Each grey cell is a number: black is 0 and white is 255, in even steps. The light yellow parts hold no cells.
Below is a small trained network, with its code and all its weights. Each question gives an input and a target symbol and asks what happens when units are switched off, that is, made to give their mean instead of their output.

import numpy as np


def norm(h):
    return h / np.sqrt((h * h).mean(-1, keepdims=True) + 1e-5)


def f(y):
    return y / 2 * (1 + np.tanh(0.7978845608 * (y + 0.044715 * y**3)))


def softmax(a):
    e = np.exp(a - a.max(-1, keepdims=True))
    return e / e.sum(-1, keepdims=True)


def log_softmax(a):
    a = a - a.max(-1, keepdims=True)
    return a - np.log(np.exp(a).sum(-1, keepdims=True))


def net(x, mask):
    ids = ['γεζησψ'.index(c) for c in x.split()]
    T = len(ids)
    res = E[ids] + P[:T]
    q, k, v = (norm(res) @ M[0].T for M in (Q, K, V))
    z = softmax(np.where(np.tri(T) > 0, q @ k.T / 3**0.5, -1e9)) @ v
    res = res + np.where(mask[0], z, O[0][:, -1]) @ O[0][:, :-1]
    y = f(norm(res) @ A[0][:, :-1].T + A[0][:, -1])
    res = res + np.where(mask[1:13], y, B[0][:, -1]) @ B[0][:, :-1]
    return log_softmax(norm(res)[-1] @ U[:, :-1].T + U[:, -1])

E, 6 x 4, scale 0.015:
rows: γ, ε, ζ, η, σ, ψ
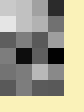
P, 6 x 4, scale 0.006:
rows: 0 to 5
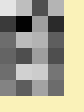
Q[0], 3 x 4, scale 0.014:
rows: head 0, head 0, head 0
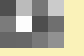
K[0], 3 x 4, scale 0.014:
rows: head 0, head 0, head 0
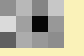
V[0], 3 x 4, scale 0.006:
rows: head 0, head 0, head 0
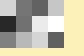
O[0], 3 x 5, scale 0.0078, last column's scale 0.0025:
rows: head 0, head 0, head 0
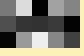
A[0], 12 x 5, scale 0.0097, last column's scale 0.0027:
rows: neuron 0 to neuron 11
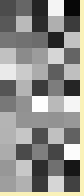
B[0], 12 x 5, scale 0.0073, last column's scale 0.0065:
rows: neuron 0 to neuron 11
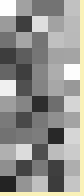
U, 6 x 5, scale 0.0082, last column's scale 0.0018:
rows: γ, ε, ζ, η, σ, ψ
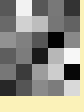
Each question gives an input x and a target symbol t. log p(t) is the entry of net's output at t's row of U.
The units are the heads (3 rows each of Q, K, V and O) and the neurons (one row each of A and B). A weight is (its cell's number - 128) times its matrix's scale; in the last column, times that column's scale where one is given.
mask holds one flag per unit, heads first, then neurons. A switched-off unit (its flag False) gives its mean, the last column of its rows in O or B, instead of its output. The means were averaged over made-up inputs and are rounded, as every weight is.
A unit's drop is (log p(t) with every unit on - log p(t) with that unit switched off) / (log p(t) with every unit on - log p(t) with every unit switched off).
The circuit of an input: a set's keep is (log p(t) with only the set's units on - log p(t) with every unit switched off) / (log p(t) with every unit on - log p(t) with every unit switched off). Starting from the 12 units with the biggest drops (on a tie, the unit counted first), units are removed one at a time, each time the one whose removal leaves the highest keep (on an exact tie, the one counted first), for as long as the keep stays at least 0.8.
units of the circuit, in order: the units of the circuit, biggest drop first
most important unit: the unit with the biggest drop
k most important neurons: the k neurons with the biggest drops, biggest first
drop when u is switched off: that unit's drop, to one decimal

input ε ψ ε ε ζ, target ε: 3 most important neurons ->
[neuron 1; neuron 4; neuron 9]
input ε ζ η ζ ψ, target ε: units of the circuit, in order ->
[head 0; neuron 1; neuron 5]
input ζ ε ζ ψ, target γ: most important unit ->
neuron 4
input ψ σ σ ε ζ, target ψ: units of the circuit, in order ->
[neuron 9; neuron 8]
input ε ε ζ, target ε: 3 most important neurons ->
[neuron 1; neuron 4; neuron 11]
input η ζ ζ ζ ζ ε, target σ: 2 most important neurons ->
[neuron 4; neuron 3]
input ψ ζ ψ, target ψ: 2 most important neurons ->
[neuron 4; neuron 0]
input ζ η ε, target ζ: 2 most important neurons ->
[neuron 8; neuron 1]
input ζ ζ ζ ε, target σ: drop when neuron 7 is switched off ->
0.1
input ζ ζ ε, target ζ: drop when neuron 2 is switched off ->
0.0
